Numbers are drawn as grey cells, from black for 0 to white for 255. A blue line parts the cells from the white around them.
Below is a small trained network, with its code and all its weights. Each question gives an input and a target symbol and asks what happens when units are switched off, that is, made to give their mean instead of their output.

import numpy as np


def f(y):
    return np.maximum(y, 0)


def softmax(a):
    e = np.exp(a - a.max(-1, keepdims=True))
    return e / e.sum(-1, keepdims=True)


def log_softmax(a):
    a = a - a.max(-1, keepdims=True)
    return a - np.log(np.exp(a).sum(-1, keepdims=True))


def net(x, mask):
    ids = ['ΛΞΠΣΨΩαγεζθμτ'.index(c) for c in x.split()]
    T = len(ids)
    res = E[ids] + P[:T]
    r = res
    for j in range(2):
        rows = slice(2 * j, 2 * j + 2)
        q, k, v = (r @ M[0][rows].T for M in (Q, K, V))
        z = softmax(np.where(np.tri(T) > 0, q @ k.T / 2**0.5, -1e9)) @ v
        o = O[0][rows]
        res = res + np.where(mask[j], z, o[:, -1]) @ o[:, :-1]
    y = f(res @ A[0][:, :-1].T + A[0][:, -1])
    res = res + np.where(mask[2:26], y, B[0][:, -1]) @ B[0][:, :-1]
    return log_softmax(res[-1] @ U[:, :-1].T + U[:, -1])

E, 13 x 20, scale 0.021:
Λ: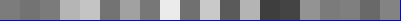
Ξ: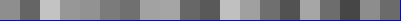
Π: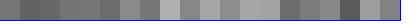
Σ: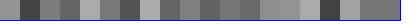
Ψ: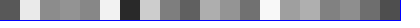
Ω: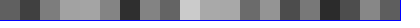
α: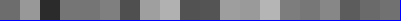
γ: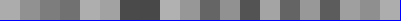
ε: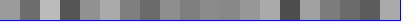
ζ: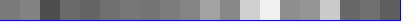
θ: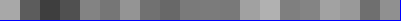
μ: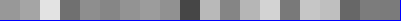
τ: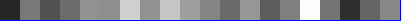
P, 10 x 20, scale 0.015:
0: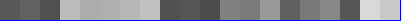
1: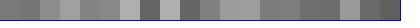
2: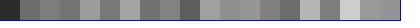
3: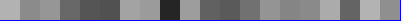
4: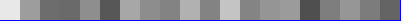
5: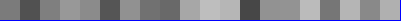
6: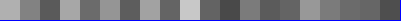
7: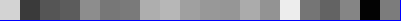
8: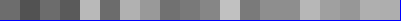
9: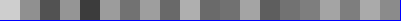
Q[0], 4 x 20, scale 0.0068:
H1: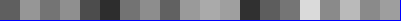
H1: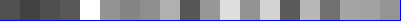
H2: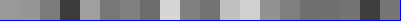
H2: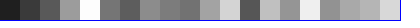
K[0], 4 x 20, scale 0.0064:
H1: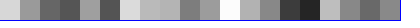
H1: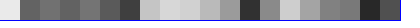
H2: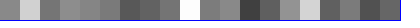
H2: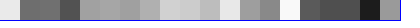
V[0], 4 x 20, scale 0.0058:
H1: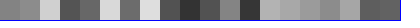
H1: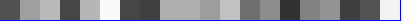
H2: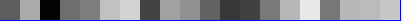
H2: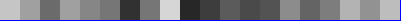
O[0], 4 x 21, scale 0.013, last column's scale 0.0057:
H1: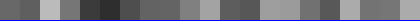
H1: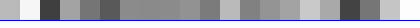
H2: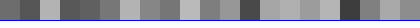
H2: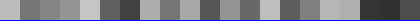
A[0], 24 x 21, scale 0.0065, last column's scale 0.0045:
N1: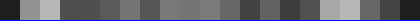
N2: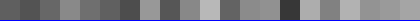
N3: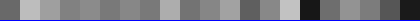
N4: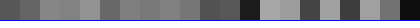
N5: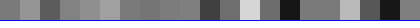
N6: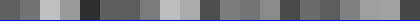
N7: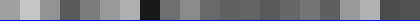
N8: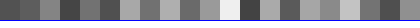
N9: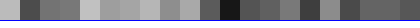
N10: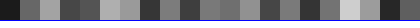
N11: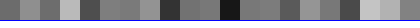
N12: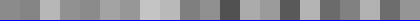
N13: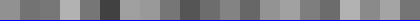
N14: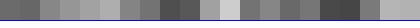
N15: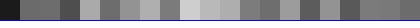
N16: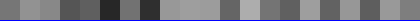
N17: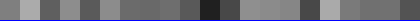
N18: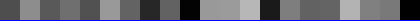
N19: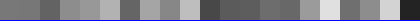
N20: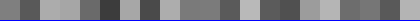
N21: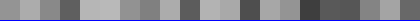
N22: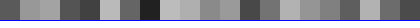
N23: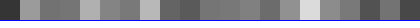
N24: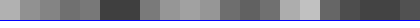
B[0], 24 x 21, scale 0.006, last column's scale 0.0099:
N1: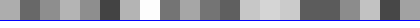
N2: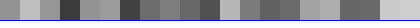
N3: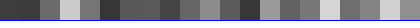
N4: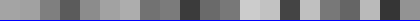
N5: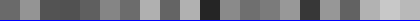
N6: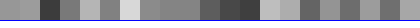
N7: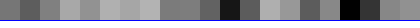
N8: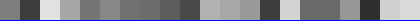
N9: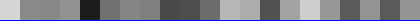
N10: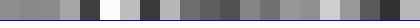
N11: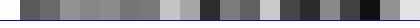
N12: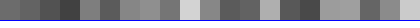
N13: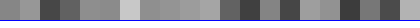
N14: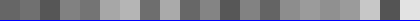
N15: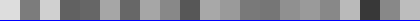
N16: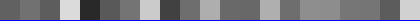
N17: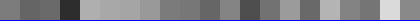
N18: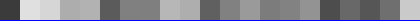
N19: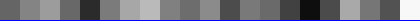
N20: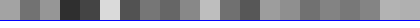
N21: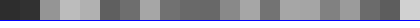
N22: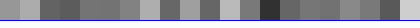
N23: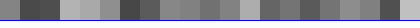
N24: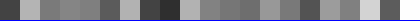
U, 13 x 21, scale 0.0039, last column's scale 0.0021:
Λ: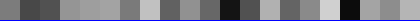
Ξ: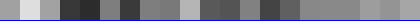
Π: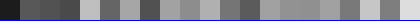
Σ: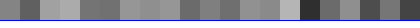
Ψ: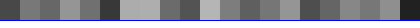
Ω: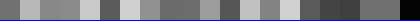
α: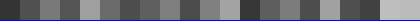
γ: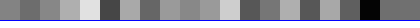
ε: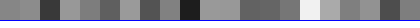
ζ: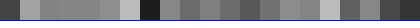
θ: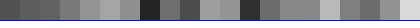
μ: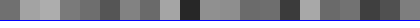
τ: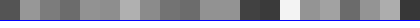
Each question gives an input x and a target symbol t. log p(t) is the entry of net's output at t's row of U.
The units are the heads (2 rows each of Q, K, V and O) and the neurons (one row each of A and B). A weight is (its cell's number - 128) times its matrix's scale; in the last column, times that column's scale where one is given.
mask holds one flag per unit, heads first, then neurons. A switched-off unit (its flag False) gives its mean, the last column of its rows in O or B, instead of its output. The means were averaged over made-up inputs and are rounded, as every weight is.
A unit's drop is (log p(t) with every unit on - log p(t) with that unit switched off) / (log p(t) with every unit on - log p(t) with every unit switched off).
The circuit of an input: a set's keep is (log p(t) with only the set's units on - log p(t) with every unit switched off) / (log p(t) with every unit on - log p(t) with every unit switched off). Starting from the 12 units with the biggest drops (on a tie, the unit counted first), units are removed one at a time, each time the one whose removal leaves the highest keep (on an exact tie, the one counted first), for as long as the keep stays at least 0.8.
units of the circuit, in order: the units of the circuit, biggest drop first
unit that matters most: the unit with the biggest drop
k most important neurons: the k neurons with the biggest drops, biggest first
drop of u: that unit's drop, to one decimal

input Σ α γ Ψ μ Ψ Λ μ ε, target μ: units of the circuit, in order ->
[H2, H1, N18]
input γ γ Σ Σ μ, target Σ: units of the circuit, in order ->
[H1, N1]
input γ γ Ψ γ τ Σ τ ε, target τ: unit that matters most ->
H2
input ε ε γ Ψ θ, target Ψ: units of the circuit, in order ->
[H1, N16]
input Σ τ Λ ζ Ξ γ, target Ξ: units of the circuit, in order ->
[H2, N5]
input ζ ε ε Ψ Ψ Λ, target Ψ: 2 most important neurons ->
[N16, N1]
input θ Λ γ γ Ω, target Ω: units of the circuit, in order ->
[H2, N18, H1]
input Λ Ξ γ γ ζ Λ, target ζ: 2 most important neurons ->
[N10, N18]
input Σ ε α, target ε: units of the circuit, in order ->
[H1, N19, H2]
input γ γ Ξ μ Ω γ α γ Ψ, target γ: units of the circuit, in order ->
[H2, N8]
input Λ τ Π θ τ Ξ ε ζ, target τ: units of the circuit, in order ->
[H2, N11]
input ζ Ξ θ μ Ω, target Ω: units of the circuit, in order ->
[H2, N18]
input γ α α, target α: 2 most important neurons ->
[N5, N8]
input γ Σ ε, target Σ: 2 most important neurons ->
[N1, N8]
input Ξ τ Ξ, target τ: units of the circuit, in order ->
[H2]
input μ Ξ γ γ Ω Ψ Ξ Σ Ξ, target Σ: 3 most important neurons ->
[N1, N8, N10]
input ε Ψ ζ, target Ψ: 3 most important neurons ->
[N16, N1, N8]
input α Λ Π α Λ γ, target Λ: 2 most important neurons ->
[N5, N8]
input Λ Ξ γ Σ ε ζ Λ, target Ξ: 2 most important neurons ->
[N9, N20]
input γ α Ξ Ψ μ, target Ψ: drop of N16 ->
0.2
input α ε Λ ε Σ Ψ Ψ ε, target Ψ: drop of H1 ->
0.8
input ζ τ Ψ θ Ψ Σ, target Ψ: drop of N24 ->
0.1
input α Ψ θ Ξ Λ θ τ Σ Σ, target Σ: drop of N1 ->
0.6
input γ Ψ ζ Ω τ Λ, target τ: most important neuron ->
[N15]
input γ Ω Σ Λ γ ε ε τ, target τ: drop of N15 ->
0.1
